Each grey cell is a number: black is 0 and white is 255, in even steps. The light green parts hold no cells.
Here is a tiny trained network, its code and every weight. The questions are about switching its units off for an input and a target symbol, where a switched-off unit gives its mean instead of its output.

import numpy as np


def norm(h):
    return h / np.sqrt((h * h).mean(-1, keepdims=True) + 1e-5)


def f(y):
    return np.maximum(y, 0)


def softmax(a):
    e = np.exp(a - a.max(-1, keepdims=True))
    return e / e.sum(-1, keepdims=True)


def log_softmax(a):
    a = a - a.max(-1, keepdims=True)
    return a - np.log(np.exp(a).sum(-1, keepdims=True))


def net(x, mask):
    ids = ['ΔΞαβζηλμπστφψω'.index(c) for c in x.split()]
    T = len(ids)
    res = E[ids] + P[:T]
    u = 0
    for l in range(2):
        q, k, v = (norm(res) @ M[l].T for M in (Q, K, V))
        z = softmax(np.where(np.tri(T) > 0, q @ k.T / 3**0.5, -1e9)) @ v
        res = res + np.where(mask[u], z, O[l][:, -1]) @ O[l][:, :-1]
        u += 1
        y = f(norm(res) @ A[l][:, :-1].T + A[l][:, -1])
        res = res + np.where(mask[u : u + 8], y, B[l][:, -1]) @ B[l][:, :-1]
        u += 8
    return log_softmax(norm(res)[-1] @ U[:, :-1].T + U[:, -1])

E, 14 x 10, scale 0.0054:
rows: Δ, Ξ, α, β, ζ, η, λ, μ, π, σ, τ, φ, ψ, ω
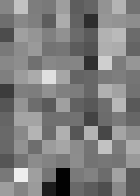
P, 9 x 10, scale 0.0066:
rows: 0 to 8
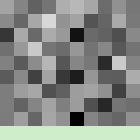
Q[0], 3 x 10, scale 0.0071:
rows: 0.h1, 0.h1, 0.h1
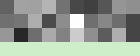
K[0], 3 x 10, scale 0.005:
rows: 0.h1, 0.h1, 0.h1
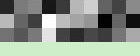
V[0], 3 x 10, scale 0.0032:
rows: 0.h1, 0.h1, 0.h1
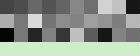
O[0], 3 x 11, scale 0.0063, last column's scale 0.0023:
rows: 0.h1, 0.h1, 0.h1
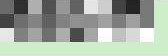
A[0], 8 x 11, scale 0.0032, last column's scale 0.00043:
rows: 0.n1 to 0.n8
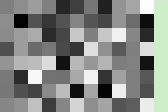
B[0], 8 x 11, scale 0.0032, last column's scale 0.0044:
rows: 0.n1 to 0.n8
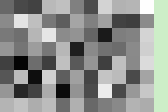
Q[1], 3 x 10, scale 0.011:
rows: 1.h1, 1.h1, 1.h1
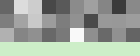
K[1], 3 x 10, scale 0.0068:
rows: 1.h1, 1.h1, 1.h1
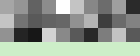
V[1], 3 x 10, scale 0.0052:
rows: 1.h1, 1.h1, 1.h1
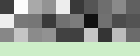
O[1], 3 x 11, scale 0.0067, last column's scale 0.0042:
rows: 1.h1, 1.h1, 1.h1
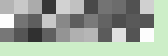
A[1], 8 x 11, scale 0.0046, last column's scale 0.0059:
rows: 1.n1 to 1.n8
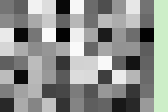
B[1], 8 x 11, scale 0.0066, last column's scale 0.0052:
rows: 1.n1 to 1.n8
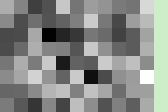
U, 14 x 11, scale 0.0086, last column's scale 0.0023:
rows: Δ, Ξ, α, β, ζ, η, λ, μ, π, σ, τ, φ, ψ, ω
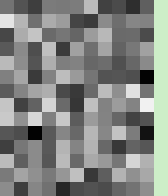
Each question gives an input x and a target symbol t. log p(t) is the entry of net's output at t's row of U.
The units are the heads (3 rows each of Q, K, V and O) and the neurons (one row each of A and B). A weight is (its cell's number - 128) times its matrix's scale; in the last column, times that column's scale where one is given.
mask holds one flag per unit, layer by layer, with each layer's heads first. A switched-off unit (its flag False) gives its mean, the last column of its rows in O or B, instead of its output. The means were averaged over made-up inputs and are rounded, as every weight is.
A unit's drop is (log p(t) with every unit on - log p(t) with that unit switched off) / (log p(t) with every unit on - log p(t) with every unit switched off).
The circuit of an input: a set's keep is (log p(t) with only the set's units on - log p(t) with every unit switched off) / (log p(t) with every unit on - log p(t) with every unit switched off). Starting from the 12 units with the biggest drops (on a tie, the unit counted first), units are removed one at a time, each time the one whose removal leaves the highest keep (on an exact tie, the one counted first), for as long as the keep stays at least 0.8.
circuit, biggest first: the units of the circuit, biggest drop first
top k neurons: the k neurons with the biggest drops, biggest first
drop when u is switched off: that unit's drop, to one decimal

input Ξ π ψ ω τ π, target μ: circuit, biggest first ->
(1.h1)
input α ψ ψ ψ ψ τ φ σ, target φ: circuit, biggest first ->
(1.h1, 1.n1)
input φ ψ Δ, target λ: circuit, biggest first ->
(1.h1, 0.n1)
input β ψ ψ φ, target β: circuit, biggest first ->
(0.h1, 1.n5, 1.n8)
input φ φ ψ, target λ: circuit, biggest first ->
(1.h1, 0.n1)
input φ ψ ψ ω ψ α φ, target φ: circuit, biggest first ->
(1.h1, 1.n1, 0.h1)
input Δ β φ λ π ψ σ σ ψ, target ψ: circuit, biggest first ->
(1.h1, 0.h1)
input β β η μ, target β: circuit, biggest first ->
(0.h1, 1.n5, 1.n8, 0.n5)
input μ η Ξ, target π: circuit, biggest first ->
(1.h1, 0.h1)
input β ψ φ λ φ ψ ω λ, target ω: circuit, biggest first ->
(1.h1, 1.n3)
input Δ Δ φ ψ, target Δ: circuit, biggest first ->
(0.h1, 1.n8, 1.n6)
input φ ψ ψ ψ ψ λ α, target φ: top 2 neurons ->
(1.n1, 0.n3)
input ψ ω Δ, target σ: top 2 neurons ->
(1.n6, 0.n1)
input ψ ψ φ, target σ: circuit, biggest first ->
(1.h1)
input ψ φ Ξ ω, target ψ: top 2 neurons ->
(0.n7, 1.n6)
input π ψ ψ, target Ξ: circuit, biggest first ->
(1.h1, 0.n1)
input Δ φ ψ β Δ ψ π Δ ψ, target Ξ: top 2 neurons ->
(0.n7, 0.n1)
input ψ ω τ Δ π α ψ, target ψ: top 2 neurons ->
(1.n6, 0.n7)
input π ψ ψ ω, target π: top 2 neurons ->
(0.n7, 1.n4)
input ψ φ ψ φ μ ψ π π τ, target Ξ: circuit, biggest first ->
(1.h1)
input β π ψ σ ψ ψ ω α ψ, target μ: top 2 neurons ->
(0.n6, 1.n6)
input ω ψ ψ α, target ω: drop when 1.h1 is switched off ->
1.3
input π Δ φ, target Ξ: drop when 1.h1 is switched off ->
0.5
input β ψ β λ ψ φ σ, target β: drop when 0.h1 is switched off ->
0.9
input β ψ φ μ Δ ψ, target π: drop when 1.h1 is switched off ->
0.7
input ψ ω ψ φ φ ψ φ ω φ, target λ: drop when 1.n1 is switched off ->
0.1
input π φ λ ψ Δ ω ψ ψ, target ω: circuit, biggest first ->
(1.n3)
